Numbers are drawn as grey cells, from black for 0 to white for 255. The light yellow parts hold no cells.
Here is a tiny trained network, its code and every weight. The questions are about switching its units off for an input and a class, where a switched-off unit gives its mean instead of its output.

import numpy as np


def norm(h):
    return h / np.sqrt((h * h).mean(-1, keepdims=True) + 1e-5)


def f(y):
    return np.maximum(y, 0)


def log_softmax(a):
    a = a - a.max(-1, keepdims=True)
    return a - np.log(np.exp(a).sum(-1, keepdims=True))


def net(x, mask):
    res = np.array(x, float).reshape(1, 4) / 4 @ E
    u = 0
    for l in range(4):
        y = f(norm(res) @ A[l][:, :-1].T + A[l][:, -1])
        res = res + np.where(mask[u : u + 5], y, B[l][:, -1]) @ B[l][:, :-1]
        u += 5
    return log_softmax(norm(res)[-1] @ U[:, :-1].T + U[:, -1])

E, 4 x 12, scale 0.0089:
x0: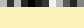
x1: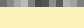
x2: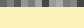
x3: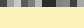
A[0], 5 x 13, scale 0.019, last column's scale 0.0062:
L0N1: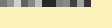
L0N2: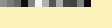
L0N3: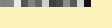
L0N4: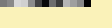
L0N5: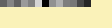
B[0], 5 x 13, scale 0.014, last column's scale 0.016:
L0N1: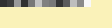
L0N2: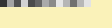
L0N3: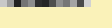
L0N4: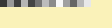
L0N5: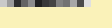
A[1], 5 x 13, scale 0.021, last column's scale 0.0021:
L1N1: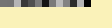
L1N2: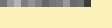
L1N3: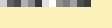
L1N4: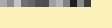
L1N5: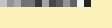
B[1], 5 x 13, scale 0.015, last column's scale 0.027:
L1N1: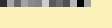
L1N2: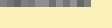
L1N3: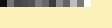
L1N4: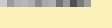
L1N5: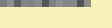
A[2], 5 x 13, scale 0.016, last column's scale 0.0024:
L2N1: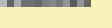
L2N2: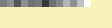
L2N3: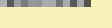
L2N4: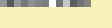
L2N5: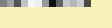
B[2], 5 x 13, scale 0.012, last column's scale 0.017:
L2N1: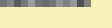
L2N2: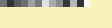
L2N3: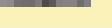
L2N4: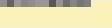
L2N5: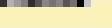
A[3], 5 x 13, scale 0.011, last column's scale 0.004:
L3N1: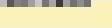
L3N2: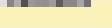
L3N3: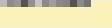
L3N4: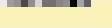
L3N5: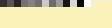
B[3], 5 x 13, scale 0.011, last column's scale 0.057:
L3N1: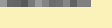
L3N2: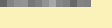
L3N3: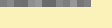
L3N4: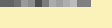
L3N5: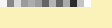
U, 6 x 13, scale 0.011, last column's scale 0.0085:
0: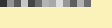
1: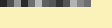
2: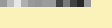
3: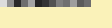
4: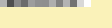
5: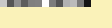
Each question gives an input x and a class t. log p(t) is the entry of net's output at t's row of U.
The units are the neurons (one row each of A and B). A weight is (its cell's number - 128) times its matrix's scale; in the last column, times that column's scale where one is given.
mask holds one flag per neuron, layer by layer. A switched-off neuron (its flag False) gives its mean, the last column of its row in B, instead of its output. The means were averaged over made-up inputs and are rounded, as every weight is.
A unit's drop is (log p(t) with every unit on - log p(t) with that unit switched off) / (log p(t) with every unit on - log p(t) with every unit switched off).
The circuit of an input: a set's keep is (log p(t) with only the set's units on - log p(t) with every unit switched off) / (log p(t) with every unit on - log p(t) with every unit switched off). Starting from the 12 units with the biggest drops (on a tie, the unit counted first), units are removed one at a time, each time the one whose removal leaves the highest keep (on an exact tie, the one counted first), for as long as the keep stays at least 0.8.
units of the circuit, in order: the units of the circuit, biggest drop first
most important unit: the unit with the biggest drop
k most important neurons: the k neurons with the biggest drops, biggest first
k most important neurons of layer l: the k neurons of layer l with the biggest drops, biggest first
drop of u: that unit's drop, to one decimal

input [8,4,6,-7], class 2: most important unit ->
L1N4
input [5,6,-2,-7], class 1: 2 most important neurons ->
[L1N3 L0N2]
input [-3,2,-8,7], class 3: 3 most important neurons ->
[L0N3 L1N3 L0N4]
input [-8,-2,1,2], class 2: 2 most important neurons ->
[L2N5 L1N3]
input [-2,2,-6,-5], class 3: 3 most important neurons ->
[L0N1 L0N3 L1N3]
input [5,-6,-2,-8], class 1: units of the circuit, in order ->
[L1N3 L0N4]
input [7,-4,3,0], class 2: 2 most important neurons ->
[L0N4 L1N1]
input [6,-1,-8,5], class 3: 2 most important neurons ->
[L0N3 L1N3]
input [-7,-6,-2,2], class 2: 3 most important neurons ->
[L1N3 L0N4 L2N5]
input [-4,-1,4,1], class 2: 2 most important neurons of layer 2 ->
[L2N5 L2N2]
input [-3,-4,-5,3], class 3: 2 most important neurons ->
[L0N3 L0N4]
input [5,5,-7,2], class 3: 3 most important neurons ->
[L0N3 L0N2 L1N1]
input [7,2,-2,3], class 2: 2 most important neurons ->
[L1N1 L1N3]
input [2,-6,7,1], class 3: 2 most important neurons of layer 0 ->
[L0N5 L0N4]
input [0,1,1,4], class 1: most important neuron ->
[L0N1]
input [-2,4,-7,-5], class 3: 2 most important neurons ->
[L0N1 L0N3]
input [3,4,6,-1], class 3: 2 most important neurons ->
[L0N5 L0N2]
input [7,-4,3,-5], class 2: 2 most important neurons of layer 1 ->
[L1N4 L1N1]
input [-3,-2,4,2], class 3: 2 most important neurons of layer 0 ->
[L0N5 L0N4]
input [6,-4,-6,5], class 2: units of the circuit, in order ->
[L1N1]
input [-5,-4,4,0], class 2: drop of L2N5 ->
0.3
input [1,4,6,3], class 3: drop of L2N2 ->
0.0
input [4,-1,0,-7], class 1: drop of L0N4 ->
0.1
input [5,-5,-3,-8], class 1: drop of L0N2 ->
0.1
